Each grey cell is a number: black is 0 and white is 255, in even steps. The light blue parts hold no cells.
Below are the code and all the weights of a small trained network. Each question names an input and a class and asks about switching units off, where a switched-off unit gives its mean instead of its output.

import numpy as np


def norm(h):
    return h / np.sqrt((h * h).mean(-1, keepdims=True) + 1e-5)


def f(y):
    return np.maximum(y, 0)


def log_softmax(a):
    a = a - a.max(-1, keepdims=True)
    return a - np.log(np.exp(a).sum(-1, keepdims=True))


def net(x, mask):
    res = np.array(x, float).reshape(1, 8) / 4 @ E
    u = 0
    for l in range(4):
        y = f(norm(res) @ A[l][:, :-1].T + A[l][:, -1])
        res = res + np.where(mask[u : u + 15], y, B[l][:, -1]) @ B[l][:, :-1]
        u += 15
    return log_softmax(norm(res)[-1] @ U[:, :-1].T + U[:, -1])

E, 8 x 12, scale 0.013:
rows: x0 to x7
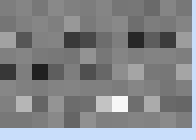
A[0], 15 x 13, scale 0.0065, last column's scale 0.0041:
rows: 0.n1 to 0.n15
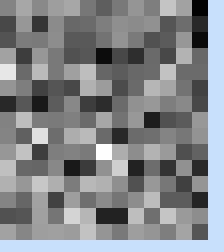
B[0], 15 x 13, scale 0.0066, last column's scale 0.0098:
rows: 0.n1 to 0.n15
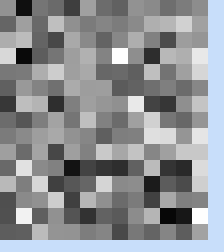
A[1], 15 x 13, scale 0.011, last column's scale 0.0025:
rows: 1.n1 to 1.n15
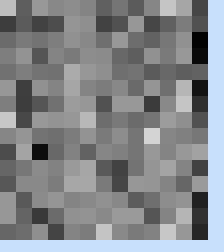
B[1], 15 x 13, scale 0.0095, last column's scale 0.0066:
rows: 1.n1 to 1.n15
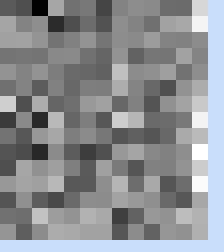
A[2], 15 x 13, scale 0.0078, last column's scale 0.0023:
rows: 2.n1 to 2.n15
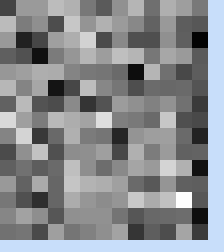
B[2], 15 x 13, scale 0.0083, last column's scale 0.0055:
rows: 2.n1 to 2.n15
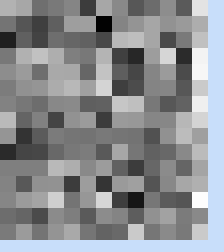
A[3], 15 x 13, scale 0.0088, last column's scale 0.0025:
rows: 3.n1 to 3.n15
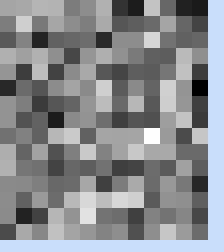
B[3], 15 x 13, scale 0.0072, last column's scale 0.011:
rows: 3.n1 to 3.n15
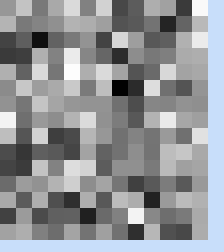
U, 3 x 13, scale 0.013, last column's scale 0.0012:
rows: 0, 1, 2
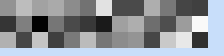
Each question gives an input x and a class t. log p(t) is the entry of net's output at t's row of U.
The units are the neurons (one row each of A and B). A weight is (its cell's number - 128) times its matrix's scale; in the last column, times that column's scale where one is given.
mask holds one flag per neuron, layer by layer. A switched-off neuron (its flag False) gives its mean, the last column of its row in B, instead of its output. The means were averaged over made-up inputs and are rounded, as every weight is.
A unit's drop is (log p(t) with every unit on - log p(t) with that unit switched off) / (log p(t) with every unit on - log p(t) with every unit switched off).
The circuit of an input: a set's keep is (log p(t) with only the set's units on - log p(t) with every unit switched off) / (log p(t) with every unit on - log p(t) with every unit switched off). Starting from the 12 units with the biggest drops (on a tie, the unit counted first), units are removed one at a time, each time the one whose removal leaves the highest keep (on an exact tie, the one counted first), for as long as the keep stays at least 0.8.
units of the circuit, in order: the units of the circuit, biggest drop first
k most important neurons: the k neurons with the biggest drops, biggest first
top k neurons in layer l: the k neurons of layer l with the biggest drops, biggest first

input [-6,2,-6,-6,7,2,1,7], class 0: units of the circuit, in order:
2.n4
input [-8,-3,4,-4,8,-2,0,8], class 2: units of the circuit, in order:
0.n14, 1.n7
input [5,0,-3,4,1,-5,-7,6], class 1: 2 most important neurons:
0.n14, 1.n2
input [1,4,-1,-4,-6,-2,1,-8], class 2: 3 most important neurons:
0.n12, 0.n11, 0.n14
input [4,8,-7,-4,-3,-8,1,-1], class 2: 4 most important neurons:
0.n11, 0.n10, 0.n12, 2.n8
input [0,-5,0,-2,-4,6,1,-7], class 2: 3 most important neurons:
0.n12, 0.n14, 0.n11
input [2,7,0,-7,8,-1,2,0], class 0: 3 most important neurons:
0.n14, 0.n11, 2.n13
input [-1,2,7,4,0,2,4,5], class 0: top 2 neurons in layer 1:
1.n8, 1.n10
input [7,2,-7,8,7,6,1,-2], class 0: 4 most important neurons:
0.n11, 2.n13, 2.n4, 0.n10
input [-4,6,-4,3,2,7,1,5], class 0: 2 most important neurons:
0.n11, 0.n10
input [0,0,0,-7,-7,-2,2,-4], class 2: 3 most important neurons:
0.n12, 0.n14, 0.n11
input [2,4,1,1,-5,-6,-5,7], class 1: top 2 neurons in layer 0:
0.n4, 0.n11
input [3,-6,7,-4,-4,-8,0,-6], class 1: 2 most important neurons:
0.n4, 0.n14
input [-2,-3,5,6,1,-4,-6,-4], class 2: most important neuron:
1.n7
